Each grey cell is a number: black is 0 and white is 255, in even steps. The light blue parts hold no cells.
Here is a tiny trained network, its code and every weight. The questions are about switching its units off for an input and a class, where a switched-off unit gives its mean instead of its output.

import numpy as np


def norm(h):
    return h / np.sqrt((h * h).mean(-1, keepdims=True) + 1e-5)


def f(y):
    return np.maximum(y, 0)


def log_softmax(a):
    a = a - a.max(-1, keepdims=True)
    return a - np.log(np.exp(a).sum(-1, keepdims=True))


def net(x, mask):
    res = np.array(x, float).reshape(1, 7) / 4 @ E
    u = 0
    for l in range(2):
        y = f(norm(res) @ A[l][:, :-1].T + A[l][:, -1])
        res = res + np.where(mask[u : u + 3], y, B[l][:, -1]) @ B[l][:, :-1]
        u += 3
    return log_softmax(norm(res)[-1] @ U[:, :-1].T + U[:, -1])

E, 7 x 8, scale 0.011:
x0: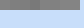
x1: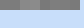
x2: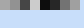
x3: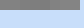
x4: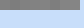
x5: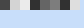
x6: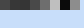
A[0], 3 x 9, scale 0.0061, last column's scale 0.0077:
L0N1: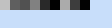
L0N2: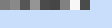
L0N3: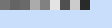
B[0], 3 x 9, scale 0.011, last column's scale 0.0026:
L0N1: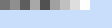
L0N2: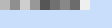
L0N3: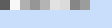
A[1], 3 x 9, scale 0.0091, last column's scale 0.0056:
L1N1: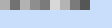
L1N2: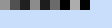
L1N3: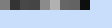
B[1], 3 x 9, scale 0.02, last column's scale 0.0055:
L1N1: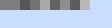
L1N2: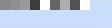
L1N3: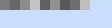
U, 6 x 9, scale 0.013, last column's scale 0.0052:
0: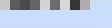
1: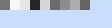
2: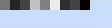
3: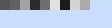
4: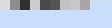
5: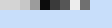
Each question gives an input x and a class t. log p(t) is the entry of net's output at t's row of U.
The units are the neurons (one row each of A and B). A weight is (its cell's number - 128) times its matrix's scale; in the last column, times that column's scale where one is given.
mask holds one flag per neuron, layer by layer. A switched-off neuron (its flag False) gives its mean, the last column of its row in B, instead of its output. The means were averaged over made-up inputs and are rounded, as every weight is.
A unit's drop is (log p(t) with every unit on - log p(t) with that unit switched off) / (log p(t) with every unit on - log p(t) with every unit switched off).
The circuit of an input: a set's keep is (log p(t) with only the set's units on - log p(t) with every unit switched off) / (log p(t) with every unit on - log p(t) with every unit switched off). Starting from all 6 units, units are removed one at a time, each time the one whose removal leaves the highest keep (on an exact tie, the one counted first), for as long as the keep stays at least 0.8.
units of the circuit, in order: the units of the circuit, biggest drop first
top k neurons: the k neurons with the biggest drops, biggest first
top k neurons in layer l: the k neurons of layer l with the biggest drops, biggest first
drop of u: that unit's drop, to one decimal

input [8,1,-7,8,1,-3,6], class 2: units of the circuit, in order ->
[L1N3]
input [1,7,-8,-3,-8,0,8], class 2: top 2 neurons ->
[L1N3 L1N2]
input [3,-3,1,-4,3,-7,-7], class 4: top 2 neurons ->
[L1N2 L0N1]
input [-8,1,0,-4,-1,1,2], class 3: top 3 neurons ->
[L0N3 L1N2 L0N2]
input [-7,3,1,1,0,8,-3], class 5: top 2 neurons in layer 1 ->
[L1N2 L1N1]
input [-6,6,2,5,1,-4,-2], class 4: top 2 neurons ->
[L1N2 L0N1]
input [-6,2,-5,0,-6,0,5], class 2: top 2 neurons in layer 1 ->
[L1N3 L1N2]
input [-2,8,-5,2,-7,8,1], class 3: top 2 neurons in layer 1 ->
[L1N2 L1N1]
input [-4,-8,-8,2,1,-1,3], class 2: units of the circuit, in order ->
[L1N3 L1N2]
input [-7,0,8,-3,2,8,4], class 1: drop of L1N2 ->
1.0
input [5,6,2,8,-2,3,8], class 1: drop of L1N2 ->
0.9
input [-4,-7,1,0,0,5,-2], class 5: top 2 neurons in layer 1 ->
[L1N2 L1N1]
